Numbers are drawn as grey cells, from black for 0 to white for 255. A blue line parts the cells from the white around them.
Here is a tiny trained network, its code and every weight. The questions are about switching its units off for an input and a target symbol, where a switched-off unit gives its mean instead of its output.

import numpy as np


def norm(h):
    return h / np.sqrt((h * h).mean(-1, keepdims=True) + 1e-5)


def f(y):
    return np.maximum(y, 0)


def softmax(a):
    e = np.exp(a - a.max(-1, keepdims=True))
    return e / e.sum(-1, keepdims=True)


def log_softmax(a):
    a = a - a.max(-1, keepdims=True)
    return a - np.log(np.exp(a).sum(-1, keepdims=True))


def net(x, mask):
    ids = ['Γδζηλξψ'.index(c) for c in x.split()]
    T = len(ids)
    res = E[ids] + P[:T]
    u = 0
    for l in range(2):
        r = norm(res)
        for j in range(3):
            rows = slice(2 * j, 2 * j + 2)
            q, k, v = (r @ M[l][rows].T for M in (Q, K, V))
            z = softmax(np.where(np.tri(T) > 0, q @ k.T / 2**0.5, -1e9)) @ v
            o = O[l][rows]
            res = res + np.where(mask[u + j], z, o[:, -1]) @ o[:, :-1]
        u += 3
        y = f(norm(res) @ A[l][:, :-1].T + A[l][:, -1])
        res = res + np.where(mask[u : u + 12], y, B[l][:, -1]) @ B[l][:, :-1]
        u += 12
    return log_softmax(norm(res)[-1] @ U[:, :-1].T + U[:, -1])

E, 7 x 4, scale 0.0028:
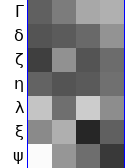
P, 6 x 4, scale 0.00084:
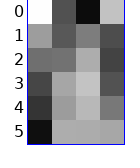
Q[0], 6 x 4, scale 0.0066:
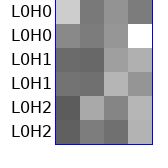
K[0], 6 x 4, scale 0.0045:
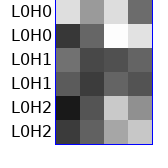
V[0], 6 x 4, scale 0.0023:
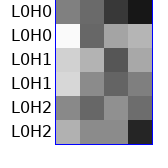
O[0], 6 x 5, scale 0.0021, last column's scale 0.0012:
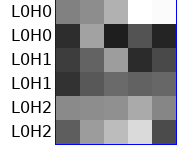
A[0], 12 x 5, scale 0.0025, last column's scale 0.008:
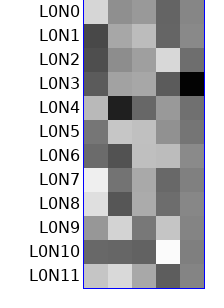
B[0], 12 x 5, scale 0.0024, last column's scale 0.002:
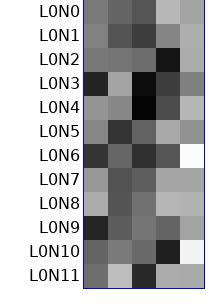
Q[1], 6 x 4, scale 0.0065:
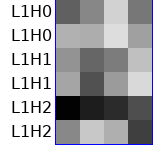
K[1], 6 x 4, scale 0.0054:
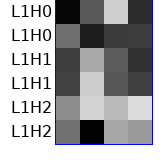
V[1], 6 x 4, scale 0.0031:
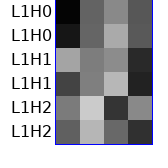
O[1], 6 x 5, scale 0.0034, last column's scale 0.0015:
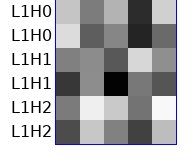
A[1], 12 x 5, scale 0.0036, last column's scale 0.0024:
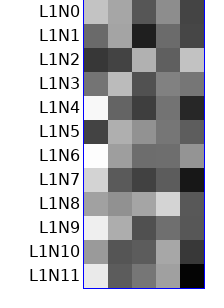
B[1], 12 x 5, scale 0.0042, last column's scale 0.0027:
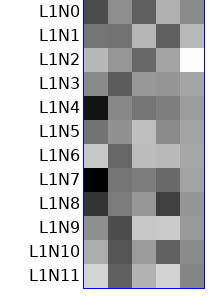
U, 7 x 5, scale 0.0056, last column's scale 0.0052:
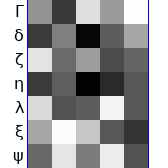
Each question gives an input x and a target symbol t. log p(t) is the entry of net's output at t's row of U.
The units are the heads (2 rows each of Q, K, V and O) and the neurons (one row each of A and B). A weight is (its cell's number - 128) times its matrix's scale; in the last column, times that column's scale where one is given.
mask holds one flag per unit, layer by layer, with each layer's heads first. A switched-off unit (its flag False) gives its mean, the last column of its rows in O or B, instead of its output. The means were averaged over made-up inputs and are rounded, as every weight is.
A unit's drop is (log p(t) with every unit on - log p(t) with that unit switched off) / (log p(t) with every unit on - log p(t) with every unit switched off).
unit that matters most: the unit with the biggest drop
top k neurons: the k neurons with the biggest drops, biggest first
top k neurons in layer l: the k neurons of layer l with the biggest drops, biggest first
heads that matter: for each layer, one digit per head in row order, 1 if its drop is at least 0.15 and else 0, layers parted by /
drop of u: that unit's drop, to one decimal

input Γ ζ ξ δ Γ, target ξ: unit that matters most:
L1H2
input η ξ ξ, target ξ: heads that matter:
010 / 001
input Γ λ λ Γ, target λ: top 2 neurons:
(L0N1; L1N2)
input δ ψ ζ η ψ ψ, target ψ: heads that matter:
000 / 100
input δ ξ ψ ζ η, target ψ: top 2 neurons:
(L1N2; L0N6)
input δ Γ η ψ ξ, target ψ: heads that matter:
000 / 100
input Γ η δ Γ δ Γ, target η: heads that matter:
000 / 010
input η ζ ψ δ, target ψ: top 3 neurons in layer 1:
(L1N2; L1N5; L1N7)
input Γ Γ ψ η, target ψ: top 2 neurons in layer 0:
(L0N10; L0N11)
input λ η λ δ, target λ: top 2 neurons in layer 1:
(L1N2; L1N7)
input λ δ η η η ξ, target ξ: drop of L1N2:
-0.1
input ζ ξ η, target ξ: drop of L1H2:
1.1
